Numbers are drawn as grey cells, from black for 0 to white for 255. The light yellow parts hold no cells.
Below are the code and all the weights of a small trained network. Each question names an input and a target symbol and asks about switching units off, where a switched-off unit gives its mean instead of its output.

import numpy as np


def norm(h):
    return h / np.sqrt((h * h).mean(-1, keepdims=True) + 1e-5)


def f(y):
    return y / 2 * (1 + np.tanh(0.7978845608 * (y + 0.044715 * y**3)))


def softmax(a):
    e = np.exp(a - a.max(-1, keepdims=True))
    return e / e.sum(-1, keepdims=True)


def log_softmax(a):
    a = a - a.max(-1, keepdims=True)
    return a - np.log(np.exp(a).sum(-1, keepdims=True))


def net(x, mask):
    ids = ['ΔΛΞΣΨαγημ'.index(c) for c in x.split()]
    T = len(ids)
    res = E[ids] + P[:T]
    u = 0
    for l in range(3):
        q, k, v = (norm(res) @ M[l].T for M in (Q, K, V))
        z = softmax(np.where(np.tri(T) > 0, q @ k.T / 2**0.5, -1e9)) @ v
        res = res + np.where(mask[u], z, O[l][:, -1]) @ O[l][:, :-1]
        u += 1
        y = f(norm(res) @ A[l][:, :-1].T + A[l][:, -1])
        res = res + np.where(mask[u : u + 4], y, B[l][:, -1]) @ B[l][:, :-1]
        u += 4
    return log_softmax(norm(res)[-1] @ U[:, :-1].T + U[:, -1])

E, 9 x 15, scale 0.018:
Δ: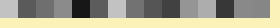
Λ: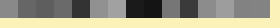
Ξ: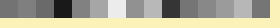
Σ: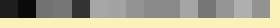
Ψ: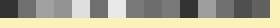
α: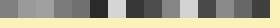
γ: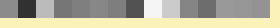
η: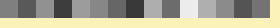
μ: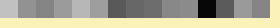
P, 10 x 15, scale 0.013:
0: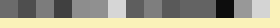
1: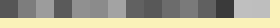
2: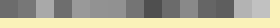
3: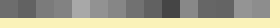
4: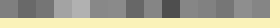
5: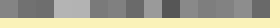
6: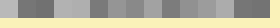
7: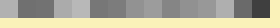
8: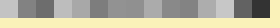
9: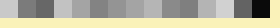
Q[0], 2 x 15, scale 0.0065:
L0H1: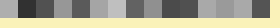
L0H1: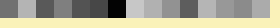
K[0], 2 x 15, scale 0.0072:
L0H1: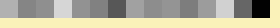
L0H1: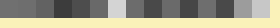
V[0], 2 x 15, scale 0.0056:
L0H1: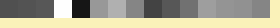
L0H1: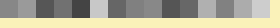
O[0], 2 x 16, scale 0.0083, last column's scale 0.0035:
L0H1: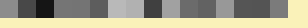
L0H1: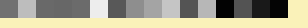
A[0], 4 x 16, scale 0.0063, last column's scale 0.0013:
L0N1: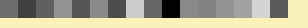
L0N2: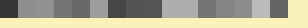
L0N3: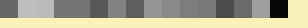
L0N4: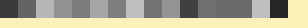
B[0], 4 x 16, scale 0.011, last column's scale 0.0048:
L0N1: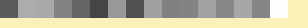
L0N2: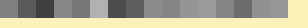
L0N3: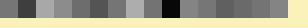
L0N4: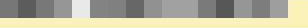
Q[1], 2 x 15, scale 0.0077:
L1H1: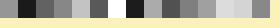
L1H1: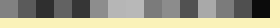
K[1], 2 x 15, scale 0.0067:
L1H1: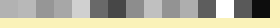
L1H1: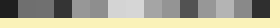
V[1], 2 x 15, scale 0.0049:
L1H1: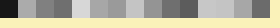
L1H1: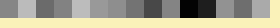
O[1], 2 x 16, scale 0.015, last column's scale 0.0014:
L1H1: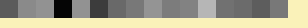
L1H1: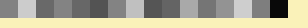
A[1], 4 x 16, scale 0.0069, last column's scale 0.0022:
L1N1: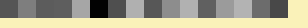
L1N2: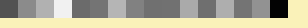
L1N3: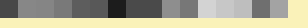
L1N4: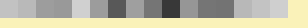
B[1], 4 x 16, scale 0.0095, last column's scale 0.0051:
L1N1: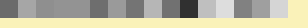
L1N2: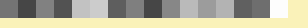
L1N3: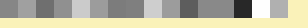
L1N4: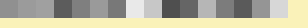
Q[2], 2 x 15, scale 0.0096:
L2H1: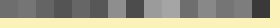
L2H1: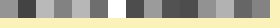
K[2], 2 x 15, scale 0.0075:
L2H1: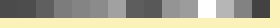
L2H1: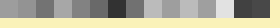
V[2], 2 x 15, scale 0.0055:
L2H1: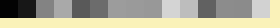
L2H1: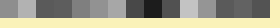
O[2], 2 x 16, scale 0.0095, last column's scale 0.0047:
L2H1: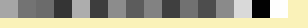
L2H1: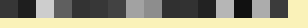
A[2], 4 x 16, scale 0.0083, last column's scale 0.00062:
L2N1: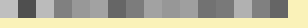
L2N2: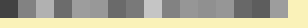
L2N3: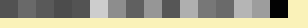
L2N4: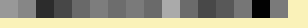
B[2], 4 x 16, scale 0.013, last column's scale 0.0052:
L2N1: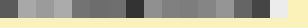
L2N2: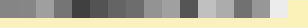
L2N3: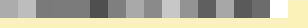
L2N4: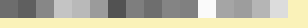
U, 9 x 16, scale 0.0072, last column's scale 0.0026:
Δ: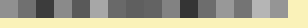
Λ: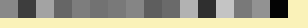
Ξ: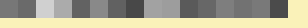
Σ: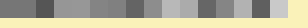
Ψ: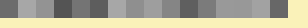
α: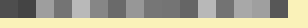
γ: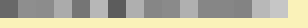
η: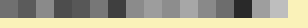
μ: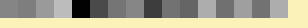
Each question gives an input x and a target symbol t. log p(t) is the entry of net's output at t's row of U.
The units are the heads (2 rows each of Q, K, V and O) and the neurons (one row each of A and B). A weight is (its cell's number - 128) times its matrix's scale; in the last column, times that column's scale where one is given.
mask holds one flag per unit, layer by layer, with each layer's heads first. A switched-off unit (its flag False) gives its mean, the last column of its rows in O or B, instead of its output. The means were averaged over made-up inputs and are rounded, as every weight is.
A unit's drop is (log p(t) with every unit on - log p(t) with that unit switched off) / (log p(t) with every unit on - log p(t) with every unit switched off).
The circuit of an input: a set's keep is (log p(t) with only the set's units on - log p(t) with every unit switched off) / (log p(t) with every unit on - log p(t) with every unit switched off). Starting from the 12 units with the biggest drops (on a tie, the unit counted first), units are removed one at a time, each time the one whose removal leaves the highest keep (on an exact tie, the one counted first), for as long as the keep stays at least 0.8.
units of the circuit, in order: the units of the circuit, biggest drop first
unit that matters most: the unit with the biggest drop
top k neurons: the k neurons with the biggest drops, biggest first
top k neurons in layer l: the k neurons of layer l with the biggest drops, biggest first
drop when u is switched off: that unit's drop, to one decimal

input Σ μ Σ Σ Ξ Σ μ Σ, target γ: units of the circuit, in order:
(L1H1; L2H1; L1N4)
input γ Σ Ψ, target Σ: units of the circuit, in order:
(L2H1)
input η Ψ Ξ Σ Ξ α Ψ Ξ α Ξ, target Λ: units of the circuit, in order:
(L0H1; L1H1; L2H1; L1N2)
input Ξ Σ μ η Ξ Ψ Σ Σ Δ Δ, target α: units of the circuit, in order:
(L2N4; L0H1; L1H1; L2N3)
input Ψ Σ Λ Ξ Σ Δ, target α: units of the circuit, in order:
(L2N4; L0H1; L1H1)
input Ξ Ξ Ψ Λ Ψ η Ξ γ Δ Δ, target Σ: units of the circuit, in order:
(L2H1; L2N2)
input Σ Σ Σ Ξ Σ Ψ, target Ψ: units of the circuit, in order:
(L1H1; L2N4)
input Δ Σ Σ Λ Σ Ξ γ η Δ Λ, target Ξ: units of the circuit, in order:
(L1H1; L0H1)
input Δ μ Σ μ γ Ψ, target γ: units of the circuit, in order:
(L1H1; L0H1; L1N4; L2H1)
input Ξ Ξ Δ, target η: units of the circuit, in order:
(L2H1; L0H1; L1H1)
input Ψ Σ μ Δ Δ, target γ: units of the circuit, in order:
(L1H1; L1N4; L2H1)
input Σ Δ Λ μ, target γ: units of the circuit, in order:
(L1N4; L2H1)
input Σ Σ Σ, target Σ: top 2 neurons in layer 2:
(L2N3; L2N2)
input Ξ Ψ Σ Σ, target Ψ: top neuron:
(L0N1)
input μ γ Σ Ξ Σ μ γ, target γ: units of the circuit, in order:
(L1H1; L1N4; L2H1)
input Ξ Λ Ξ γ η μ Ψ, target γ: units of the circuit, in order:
(L1H1; L2H1; L1N4)
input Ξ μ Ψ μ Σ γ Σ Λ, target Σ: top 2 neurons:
(L2N2; L1N4)
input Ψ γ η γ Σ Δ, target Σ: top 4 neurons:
(L2N2; L1N2; L0N3; L1N4)
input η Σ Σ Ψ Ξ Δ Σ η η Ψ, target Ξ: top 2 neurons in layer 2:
(L2N4; L2N2)
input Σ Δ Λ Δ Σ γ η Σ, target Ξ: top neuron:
(L2N1)
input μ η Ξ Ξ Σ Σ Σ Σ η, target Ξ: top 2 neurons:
(L2N1; L1N2)
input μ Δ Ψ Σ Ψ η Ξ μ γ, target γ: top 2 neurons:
(L1N4; L0N1)
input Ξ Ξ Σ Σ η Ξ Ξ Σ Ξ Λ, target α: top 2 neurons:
(L2N4; L2N3)
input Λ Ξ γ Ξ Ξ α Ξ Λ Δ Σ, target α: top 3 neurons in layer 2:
(L2N4; L2N3; L2N1)
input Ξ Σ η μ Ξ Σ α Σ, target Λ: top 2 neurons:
(L1N2; L2N4)
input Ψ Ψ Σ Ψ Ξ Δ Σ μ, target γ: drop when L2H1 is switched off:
0.3
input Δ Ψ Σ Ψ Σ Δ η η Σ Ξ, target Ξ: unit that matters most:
L0H1
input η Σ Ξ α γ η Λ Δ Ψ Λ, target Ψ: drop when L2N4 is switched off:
0.1
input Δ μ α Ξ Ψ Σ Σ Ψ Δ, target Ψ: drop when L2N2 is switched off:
0.0
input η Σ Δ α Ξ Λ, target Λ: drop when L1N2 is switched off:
0.2
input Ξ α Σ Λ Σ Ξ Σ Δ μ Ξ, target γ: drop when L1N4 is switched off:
0.2
